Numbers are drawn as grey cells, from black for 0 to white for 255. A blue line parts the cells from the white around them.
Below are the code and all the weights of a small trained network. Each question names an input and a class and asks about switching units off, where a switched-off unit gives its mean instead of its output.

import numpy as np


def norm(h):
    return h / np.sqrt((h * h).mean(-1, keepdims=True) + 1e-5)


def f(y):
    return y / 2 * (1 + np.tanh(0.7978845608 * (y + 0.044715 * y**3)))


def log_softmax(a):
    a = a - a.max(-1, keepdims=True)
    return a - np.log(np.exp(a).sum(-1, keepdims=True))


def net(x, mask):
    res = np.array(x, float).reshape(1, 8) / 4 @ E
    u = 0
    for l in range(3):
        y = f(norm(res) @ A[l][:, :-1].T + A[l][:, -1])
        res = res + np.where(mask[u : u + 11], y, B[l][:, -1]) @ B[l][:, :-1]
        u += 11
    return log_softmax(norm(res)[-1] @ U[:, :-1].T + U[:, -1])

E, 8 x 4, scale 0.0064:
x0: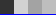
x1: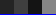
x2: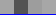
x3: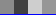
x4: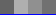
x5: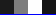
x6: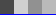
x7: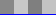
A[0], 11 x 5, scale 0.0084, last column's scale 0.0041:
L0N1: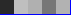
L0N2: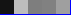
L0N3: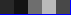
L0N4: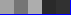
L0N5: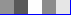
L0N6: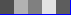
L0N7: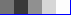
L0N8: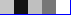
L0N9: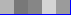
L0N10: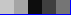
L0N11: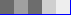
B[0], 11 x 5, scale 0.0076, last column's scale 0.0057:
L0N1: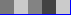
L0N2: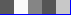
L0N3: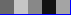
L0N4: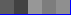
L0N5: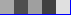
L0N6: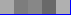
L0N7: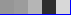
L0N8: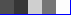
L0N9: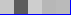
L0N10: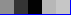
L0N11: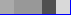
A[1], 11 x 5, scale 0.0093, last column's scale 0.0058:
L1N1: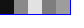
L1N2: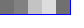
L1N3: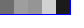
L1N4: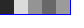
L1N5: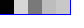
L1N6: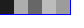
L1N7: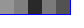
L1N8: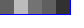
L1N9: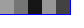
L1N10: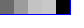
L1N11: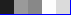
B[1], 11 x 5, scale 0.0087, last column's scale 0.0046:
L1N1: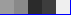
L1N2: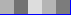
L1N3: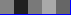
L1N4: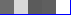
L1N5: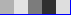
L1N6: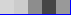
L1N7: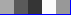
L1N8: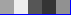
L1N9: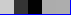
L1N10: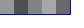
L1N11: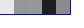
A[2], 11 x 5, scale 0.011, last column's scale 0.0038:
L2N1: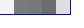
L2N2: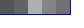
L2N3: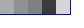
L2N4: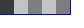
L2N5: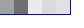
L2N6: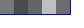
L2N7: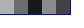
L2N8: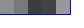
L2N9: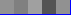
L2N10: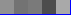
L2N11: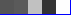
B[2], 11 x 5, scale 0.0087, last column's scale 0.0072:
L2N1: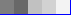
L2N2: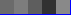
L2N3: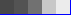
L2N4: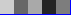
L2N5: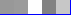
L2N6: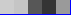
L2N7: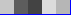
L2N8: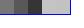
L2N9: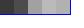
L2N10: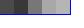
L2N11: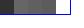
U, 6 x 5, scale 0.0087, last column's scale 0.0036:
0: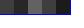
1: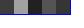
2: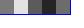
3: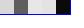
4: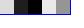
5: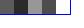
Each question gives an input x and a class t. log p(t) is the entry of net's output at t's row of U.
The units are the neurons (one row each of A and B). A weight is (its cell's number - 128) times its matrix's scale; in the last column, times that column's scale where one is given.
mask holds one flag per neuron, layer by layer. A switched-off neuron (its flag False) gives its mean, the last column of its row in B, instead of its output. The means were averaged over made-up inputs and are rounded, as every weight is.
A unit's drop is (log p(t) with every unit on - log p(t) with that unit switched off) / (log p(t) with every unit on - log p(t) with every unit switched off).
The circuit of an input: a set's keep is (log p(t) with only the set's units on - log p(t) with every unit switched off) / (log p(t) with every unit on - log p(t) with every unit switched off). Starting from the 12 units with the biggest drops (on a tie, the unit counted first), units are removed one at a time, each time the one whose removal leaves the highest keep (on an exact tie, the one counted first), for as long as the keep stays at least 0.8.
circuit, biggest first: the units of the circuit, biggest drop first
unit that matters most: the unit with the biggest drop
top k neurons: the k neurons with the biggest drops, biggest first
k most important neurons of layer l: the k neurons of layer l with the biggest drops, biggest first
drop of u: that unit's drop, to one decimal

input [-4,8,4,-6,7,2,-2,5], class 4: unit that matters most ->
L0N10
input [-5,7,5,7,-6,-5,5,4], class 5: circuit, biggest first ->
[L0N7; L0N3; L1N9; L0N10]
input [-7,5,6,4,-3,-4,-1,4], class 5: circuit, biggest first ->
[L0N8; L0N7; L1N9]
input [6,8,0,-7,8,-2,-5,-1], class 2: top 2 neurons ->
[L0N2; L1N5]
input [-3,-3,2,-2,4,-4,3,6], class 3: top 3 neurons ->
[L0N9; L2N5; L1N1]
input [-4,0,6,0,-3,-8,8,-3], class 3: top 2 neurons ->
[L0N9; L2N5]
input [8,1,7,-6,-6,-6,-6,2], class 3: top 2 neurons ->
[L0N9; L1N1]
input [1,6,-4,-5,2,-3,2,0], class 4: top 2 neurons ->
[L0N10; L1N9]
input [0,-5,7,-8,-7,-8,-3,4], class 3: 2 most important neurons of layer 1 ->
[L1N1; L1N4]
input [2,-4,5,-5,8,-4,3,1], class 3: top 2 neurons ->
[L0N9; L0N3]
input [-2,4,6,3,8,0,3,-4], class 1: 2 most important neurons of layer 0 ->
[L0N3; L0N9]
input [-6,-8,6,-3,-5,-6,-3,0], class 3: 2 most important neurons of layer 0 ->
[L0N8; L0N9]
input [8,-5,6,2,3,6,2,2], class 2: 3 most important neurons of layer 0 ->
[L0N1; L0N2; L0N8]
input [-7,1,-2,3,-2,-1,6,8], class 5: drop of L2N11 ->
-0.1
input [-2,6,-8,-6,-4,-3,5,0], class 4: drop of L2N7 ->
0.1
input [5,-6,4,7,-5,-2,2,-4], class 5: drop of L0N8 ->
0.2
